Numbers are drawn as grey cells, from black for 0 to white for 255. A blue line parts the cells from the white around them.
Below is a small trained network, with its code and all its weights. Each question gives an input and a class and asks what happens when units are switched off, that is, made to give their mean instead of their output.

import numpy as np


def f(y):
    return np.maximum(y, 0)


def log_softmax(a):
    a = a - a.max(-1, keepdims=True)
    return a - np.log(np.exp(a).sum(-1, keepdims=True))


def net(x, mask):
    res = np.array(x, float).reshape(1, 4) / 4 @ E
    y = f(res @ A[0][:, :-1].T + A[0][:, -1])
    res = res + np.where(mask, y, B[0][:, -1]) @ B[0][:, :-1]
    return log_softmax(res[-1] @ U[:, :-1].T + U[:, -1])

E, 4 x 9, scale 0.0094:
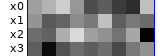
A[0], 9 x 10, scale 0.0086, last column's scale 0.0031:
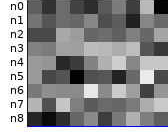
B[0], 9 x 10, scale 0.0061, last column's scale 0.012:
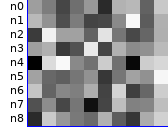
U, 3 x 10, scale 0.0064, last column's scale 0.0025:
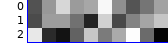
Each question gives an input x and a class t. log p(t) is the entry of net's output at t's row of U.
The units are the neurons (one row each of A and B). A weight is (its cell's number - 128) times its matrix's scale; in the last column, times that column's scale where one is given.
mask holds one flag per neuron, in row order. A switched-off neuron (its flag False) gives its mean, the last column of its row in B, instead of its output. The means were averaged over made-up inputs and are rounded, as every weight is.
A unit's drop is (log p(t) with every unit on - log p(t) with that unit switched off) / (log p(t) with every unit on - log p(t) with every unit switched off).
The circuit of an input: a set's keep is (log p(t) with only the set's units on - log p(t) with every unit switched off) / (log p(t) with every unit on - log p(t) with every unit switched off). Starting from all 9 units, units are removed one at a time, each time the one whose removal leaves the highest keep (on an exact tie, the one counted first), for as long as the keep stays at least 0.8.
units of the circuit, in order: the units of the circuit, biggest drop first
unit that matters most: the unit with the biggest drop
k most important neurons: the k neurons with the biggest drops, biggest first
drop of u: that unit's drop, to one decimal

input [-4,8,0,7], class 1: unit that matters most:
n8
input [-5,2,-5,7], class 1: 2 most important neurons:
(n8, n4)
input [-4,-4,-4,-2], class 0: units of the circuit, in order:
(n4, n7)
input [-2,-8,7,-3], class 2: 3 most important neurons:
(n4, n3, n8)
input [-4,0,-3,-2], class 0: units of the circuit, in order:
(n4, n7)
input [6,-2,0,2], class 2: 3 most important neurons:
(n4, n8, n1)
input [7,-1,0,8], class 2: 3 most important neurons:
(n0, n4, n5)
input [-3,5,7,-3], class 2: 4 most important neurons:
(n4, n3, n8, n6)
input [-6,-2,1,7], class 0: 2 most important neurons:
(n8, n7)
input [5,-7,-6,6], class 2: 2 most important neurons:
(n0, n5)
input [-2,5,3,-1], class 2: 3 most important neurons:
(n4, n8, n3)
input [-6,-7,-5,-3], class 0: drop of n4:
0.2
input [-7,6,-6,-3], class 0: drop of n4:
0.3
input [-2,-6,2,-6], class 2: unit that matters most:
n4
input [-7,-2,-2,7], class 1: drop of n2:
0.0
